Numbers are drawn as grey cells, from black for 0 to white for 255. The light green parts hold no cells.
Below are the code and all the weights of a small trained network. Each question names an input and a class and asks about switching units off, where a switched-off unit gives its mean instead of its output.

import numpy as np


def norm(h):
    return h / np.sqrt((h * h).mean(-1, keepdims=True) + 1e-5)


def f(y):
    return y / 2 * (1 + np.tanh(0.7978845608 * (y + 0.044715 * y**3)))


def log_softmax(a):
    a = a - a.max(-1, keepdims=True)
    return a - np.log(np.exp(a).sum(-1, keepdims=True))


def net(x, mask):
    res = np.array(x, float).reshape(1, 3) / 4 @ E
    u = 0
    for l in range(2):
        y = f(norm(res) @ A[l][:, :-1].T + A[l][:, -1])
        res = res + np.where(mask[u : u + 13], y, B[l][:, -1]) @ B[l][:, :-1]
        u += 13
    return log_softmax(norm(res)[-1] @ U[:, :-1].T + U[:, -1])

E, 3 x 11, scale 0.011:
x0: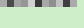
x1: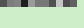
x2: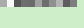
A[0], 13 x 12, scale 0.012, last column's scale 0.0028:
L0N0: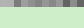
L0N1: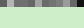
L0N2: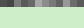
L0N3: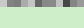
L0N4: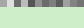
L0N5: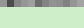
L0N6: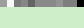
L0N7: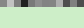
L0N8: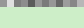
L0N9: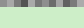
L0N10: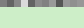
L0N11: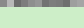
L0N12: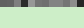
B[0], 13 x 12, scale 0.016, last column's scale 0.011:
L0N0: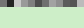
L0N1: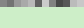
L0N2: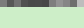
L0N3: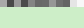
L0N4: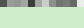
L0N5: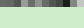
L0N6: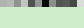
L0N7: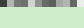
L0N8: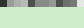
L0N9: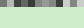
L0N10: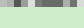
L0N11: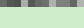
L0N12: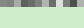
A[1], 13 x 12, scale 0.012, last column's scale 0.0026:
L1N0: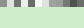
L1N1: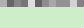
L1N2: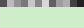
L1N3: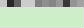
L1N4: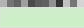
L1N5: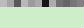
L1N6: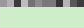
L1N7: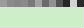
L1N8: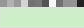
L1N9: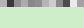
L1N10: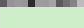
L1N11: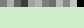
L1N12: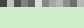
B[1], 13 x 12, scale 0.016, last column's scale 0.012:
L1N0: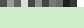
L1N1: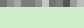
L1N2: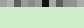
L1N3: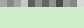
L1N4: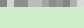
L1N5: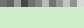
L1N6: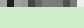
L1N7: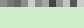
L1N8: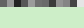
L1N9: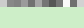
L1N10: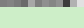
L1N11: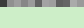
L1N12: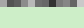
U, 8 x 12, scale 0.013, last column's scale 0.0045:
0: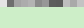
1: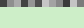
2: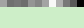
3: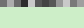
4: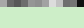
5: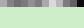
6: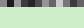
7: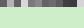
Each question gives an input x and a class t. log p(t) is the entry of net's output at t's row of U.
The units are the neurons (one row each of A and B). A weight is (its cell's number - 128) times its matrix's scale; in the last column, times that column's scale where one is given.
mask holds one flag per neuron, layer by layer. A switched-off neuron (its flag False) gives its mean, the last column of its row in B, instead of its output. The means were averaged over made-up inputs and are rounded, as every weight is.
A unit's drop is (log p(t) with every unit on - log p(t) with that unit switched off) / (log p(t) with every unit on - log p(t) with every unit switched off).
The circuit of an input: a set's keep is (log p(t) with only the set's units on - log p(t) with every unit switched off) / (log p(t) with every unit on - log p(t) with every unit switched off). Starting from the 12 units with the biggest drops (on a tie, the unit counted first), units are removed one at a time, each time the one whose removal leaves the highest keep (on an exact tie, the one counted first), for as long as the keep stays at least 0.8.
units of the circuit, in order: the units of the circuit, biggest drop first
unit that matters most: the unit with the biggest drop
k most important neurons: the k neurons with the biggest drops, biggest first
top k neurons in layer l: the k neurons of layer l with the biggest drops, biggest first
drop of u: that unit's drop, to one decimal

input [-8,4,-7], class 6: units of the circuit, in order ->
L0N2, L0N6
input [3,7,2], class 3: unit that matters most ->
L0N7
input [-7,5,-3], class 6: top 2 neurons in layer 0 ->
L0N2, L0N10
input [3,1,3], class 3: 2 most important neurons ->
L0N9, L0N7
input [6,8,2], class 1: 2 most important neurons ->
L0N3, L1N11
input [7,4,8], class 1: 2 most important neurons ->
L0N3, L0N7
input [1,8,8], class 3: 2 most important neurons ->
L0N4, L1N0
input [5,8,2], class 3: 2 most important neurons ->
L0N7, L0N9
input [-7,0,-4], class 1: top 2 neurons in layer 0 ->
L0N2, L0N7
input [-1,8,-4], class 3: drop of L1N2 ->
0.1
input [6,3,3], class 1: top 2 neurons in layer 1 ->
L1N1, L1N11
